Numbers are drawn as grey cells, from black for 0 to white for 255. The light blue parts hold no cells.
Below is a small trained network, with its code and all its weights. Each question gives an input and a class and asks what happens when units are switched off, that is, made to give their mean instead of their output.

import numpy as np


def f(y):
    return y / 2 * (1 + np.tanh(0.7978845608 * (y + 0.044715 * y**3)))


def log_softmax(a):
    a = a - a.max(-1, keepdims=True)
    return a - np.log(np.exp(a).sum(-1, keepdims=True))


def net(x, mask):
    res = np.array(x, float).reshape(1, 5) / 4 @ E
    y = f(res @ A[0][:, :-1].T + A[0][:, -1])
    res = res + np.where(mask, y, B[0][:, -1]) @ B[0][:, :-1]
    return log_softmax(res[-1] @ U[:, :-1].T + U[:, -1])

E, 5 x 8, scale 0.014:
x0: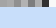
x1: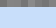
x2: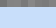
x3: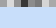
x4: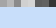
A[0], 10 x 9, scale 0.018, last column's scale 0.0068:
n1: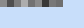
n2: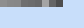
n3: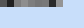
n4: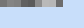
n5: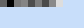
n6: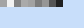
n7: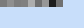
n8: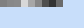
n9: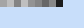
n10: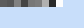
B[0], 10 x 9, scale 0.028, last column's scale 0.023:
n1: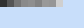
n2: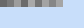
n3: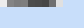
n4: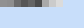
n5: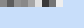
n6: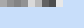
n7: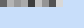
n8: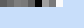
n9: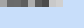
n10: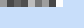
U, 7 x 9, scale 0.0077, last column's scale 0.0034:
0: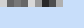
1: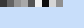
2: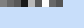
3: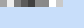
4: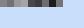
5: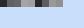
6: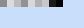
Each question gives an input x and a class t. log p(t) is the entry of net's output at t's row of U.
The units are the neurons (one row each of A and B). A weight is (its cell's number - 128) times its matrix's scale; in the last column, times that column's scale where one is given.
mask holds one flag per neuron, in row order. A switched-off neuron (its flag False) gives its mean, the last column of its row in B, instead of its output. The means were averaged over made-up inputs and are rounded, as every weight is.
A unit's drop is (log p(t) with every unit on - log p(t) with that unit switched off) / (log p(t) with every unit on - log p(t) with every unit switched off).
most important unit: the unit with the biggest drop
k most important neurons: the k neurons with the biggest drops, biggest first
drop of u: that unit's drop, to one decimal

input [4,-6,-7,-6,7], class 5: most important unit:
n8
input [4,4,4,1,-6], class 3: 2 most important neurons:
[n4, n10]
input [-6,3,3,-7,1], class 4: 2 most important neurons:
[n8, n7]
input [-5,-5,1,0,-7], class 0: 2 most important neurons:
[n5, n8]
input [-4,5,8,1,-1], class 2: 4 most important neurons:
[n5, n6, n10, n9]
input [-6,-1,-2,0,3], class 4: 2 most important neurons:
[n3, n7]
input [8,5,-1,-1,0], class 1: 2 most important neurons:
[n8, n10]
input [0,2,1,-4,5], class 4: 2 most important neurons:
[n3, n7]
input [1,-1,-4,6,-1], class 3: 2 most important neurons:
[n10, n8]
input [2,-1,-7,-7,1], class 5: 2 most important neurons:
[n8, n1]
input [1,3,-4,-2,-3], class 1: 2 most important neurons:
[n10, n6]
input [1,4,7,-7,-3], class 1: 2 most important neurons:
[n10, n1]
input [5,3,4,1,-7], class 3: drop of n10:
0.1
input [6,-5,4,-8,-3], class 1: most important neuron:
[n5]
